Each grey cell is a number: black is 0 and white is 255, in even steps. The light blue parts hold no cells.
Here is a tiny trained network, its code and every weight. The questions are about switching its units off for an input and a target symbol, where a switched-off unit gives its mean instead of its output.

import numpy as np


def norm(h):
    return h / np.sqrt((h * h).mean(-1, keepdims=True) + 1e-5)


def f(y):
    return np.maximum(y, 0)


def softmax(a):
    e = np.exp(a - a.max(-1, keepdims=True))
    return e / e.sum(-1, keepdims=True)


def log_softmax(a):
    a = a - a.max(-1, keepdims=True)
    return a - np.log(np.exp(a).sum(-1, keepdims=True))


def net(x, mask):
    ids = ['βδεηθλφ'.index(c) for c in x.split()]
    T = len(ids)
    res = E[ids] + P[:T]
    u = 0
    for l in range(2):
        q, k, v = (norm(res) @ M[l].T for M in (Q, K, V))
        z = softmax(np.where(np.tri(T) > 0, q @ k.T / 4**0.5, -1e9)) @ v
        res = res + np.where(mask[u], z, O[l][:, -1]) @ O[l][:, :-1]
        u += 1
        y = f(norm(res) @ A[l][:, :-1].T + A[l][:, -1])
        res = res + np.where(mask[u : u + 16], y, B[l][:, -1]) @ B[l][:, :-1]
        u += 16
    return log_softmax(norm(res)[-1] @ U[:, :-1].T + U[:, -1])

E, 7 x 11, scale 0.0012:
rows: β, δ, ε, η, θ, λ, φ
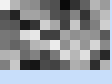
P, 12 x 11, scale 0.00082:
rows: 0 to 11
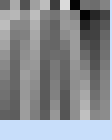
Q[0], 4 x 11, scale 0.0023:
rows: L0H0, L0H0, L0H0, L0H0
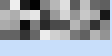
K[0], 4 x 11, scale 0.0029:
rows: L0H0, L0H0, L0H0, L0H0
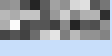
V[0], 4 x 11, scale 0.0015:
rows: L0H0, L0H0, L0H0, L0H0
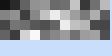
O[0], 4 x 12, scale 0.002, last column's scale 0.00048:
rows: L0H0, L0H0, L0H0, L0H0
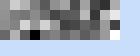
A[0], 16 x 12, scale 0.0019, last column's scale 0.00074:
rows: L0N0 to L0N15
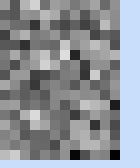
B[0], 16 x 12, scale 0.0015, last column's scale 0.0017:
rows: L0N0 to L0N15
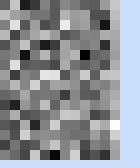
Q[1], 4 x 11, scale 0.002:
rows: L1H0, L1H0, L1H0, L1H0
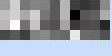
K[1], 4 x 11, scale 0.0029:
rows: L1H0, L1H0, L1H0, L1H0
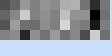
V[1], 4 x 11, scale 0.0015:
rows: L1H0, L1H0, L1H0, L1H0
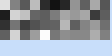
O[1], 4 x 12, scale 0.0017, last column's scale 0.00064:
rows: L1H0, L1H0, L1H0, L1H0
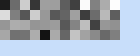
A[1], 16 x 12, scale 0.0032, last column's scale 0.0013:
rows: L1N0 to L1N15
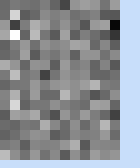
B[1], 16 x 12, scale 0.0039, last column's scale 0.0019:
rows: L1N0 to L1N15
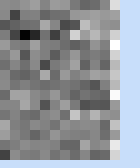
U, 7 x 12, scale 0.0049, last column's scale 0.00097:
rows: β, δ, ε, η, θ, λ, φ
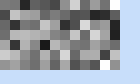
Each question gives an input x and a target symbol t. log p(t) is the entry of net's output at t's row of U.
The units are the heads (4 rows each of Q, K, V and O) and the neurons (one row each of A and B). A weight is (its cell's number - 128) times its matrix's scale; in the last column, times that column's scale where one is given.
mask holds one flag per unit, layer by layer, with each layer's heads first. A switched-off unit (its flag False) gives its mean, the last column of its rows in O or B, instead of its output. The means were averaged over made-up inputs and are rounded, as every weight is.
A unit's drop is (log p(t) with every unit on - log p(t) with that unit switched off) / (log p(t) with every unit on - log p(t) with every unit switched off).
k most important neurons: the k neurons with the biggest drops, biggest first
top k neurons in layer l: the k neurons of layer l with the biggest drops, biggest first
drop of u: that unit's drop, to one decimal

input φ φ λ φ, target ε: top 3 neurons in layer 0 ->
L0N12, L0N0, L0N6
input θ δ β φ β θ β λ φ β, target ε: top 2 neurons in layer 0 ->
L0N7, L0N10
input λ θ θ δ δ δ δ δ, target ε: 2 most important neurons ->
L0N7, L1N2
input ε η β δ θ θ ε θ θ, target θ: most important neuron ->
L1N3
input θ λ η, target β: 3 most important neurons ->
L0N12, L1N3, L0N11
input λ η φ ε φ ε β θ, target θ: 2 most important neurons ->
L1N1, L1N10
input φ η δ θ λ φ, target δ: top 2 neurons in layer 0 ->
L0N12, L0N2
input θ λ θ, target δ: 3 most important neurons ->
L0N6, L0N12, L1N3
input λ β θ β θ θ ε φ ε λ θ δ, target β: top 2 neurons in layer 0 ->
L0N12, L0N11
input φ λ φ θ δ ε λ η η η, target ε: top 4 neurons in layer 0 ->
L0N7, L0N3, L0N2, L0N1
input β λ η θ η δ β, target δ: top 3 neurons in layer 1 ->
L1N15, L1N3, L1N0
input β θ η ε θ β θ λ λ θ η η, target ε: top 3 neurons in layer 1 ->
L1N9, L1N6, L1N10
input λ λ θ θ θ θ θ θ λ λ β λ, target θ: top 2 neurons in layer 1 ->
L1N3, L1N7
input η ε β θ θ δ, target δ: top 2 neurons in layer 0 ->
L0N7, L0N2
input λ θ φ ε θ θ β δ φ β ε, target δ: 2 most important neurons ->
L1N3, L1N7
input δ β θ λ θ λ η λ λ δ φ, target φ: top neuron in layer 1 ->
L1N3
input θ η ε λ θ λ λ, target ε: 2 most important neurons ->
L0N12, L1N2
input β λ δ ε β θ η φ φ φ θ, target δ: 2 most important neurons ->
L1N3, L1N8
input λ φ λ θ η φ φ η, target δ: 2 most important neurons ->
L0N11, L0N12
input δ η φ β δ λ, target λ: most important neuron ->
L1N3
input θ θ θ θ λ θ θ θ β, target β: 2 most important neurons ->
L1N3, L0N2
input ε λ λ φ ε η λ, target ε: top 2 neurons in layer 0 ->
L0N12, L0N2
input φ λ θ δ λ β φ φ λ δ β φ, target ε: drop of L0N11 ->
0.1
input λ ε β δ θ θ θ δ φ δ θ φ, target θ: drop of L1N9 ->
0.2
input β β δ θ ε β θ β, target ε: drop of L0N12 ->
0.2
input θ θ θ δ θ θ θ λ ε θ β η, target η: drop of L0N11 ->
0.1
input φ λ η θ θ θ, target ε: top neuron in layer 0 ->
L0N2
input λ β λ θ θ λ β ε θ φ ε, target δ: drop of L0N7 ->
0.2
